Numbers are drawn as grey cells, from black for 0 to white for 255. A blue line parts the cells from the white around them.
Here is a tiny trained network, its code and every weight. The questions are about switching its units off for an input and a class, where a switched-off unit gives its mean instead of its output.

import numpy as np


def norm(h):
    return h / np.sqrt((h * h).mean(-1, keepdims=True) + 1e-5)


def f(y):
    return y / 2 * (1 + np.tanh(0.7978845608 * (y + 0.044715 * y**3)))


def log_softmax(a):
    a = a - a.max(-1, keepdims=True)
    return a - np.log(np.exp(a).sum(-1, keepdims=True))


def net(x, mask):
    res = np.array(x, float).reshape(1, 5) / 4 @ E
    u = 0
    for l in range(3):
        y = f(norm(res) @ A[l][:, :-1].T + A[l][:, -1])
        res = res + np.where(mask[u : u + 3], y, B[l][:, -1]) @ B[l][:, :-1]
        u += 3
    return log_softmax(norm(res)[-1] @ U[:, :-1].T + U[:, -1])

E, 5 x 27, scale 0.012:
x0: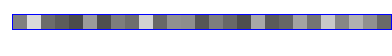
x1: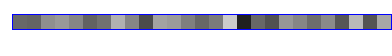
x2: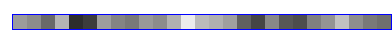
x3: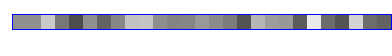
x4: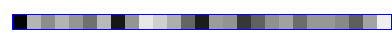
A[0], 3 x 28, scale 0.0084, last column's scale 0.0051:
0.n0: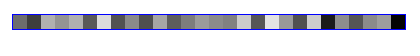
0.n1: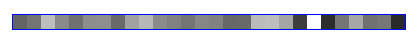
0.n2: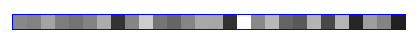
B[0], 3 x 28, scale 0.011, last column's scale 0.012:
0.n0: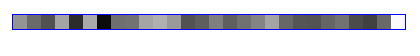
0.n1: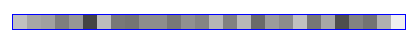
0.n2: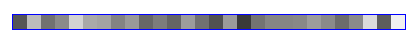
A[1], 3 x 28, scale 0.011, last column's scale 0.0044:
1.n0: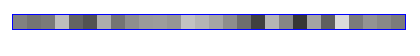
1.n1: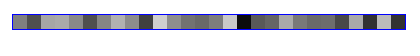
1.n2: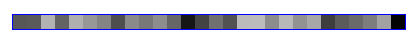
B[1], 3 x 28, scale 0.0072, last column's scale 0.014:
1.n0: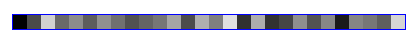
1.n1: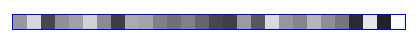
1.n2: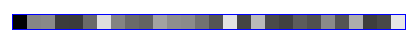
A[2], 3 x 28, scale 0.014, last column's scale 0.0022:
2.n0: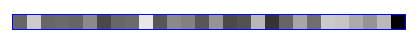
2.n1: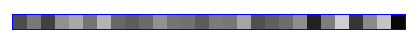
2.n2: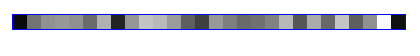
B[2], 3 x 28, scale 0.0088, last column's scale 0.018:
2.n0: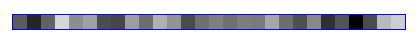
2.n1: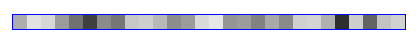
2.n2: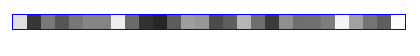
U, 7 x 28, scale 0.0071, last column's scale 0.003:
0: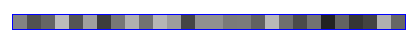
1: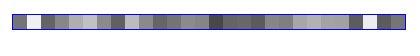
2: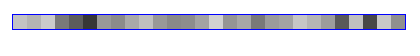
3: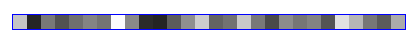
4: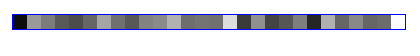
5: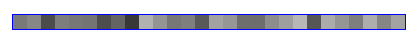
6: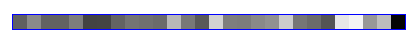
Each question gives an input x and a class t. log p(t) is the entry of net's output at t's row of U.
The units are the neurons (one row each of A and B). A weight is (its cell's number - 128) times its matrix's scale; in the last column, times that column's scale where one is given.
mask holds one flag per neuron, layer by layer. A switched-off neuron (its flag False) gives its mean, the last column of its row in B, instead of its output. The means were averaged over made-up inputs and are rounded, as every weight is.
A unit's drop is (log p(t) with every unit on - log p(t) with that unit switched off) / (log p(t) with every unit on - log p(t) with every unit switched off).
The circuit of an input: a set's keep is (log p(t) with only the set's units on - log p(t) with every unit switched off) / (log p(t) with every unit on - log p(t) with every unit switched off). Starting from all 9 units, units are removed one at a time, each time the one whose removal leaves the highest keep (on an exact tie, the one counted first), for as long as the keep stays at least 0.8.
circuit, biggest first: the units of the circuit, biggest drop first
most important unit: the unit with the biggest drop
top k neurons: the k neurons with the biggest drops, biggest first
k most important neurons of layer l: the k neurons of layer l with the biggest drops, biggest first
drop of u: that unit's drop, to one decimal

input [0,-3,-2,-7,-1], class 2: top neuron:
(2.n1)
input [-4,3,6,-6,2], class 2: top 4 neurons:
(2.n1 1.n2 0.n2 2.n0)
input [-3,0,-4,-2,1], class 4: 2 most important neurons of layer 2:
(2.n0 2.n2)
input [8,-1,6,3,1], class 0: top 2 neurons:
(2.n0 1.n2)
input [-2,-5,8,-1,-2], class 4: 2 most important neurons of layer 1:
(1.n0 1.n1)
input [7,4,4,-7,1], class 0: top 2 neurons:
(2.n0 0.n1)
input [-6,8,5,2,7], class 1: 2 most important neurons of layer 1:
(1.n1 1.n2)
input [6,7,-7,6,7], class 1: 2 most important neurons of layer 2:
(2.n2 2.n1)
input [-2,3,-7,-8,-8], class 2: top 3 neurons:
(2.n1 2.n2 1.n0)
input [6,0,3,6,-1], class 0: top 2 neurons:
(2.n0 2.n1)
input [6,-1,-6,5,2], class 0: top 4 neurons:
(2.n0 1.n0 2.n1 0.n1)
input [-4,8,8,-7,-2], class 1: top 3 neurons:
(1.n1 1.n2 0.n1)
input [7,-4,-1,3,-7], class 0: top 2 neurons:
(2.n0 2.n2)
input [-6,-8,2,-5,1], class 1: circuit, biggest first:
(0.n2)
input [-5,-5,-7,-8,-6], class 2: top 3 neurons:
(2.n1 2.n2 1.n0)
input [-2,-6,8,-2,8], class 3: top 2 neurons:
(2.n2 1.n2)
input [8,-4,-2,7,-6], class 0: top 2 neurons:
(2.n0 2.n2)
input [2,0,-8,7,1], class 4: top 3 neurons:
(1.n2 2.n1 2.n2)
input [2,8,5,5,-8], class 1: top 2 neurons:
(1.n1 2.n2)
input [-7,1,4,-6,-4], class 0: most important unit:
0.n0
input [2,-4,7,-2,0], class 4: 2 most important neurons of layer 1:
(1.n0 1.n1)
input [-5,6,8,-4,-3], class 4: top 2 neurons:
(1.n0 2.n0)
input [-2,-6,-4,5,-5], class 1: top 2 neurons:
(0.n2 2.n2)
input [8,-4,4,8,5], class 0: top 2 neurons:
(2.n0 2.n1)
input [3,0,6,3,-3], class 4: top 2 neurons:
(1.n0 2.n2)
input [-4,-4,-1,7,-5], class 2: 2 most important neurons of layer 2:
(2.n2 2.n0)
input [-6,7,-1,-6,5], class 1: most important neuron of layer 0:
(0.n1)
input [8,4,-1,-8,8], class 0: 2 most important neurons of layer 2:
(2.n0 2.n1)
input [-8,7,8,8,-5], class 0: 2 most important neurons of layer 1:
(1.n1 1.n2)
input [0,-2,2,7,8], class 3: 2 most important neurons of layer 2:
(2.n2 2.n1)
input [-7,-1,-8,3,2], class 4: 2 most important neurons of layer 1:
(1.n2 1.n1)
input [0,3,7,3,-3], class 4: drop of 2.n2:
0.1
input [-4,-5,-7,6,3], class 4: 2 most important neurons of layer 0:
(0.n0 0.n2)
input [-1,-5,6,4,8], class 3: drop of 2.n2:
1.1
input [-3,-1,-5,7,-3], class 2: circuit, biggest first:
(0.n1)
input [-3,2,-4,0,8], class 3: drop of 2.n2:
1.1
